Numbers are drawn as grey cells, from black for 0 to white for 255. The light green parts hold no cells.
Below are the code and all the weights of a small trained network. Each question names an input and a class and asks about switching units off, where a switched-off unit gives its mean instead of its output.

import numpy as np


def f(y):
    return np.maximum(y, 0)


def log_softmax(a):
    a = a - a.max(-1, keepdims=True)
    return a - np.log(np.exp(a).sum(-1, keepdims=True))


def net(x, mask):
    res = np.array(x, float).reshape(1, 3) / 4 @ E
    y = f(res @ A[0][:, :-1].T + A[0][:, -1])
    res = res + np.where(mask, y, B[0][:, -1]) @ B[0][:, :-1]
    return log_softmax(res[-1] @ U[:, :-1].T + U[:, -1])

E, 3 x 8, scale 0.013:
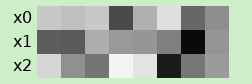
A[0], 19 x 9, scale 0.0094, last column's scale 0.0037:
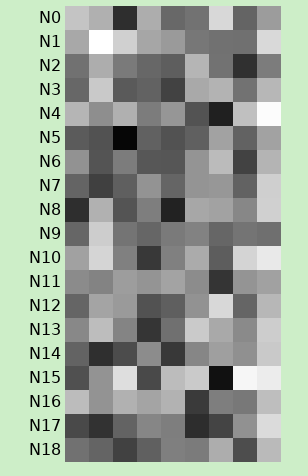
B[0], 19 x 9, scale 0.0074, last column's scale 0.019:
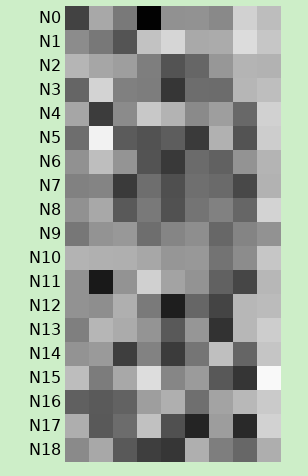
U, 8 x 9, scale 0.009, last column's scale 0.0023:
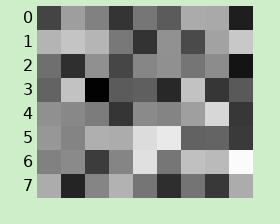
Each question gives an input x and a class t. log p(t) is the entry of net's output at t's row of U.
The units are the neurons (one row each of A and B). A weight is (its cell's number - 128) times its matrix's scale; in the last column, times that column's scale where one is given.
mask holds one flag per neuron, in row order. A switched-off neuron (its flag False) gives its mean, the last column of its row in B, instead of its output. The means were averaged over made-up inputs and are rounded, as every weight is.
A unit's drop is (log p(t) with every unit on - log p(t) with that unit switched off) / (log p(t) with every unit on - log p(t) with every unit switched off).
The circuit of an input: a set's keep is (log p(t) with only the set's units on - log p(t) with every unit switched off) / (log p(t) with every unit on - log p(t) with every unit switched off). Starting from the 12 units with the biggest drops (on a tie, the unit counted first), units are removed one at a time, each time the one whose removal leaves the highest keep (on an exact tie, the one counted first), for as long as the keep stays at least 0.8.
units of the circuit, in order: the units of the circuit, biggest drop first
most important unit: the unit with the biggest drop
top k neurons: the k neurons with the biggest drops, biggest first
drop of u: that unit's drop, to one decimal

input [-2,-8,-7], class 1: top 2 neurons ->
(N12, N13)
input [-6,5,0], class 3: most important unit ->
N15
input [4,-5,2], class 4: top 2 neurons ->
(N15, N0)
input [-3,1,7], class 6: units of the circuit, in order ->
(N15, N16)
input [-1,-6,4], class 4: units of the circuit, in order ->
(N0, N17)
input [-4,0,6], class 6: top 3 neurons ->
(N15, N0, N16)
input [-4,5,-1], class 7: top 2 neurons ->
(N0, N17)
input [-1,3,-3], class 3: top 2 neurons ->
(N13, N4)
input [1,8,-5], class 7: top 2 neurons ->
(N1, N0)
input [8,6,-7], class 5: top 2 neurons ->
(N15, N11)
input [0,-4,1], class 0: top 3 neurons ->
(N15, N17, N0)
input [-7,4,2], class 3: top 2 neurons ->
(N15, N5)
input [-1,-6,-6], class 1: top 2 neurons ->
(N12, N13)
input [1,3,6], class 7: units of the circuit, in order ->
(N4)
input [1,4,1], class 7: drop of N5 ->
-0.1
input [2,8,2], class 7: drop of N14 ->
-0.1
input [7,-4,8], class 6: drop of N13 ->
0.0
